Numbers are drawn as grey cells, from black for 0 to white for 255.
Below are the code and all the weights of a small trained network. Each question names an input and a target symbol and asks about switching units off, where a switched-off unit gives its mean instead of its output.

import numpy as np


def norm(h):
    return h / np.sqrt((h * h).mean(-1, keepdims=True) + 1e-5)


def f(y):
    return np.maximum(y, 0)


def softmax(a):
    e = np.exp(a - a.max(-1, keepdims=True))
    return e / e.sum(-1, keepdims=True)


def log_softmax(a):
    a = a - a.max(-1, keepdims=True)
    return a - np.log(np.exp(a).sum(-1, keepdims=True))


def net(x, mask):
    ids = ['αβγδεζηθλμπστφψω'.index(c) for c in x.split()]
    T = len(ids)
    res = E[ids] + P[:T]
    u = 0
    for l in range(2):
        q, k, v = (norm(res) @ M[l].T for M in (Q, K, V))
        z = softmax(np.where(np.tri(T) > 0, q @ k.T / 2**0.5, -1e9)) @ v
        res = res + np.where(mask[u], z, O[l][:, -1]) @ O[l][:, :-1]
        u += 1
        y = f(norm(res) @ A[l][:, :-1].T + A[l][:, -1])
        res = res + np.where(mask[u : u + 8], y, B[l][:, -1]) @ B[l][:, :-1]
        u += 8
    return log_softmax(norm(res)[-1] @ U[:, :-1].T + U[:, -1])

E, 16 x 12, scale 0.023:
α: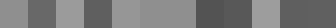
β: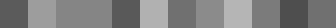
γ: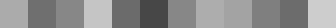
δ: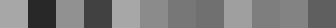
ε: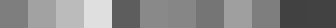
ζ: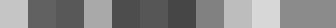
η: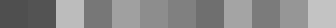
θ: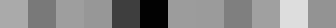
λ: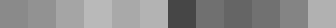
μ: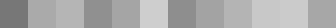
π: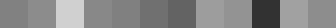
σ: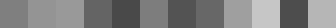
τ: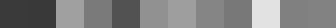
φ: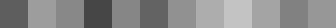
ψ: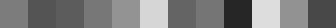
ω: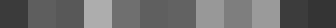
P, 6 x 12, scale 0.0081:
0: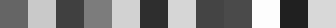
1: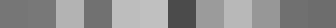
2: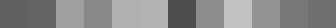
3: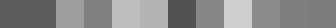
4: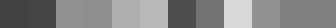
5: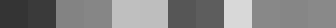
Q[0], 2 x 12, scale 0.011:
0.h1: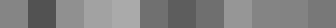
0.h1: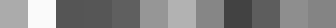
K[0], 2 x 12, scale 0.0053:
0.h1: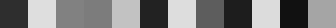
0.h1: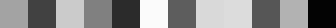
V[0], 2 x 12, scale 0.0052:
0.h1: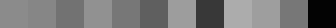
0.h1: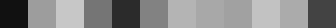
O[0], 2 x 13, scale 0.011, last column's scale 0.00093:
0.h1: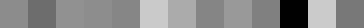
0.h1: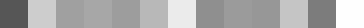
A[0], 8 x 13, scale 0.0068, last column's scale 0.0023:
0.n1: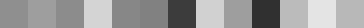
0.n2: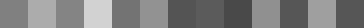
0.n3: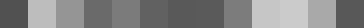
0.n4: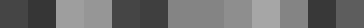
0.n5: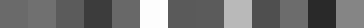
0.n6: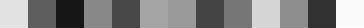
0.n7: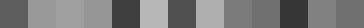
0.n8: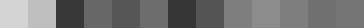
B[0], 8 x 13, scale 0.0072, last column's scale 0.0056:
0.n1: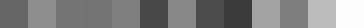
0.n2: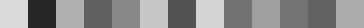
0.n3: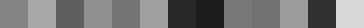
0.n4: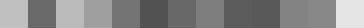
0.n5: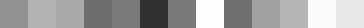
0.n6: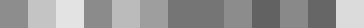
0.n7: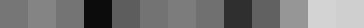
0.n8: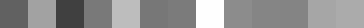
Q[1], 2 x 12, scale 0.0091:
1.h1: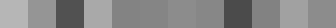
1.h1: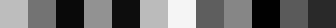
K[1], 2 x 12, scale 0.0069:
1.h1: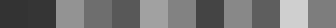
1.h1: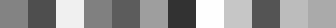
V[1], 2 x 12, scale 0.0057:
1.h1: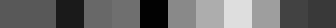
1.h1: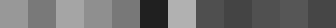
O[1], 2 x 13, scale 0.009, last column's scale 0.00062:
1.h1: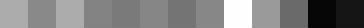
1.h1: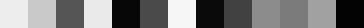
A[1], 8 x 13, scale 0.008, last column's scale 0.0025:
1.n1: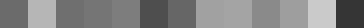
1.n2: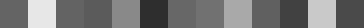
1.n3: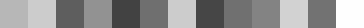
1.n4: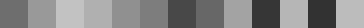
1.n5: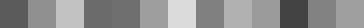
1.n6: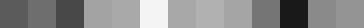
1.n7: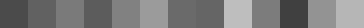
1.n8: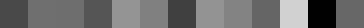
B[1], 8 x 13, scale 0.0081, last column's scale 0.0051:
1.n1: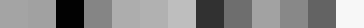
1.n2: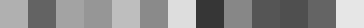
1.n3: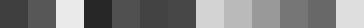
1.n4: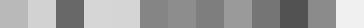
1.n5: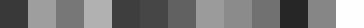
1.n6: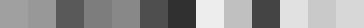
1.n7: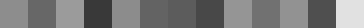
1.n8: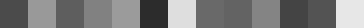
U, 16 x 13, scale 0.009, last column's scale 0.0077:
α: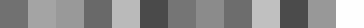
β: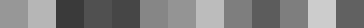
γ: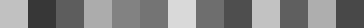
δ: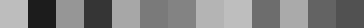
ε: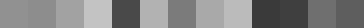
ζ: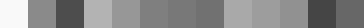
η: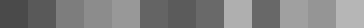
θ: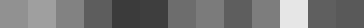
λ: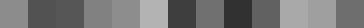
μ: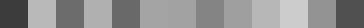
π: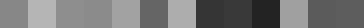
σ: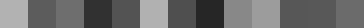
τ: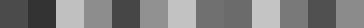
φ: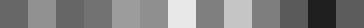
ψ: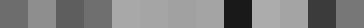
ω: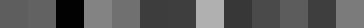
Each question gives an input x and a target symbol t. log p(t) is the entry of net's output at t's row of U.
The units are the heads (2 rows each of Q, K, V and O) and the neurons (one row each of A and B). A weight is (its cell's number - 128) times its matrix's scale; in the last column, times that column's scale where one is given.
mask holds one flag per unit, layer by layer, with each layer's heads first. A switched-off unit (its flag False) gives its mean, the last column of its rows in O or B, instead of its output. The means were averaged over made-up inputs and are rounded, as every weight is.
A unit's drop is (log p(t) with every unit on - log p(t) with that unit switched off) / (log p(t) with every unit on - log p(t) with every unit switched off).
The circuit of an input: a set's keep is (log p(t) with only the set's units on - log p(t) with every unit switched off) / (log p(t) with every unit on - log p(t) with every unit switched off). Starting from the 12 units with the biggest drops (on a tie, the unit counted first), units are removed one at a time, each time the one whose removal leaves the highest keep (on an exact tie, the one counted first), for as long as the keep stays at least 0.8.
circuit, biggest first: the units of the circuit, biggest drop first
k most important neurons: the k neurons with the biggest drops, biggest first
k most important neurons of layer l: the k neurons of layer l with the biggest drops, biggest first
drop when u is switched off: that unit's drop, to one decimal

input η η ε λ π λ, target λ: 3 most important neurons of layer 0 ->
[0.n1, 0.n2, 0.n8]
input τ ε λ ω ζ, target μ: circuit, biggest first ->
[0.h1]
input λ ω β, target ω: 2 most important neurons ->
[0.n8, 1.n1]
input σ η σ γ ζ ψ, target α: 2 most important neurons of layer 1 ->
[1.n8, 1.n1]
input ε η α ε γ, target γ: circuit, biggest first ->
[0.n1, 1.n2, 1.n1]
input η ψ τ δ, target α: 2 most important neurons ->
[1.n8, 0.n6]
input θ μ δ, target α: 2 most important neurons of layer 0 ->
[0.n5, 0.n3]
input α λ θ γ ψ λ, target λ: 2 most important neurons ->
[0.n2, 1.n8]
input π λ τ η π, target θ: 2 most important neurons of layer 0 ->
[0.n1, 0.n6]
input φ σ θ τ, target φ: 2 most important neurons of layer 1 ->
[1.n8, 1.n4]
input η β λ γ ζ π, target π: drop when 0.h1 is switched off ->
0.3
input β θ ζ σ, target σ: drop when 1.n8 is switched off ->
0.0
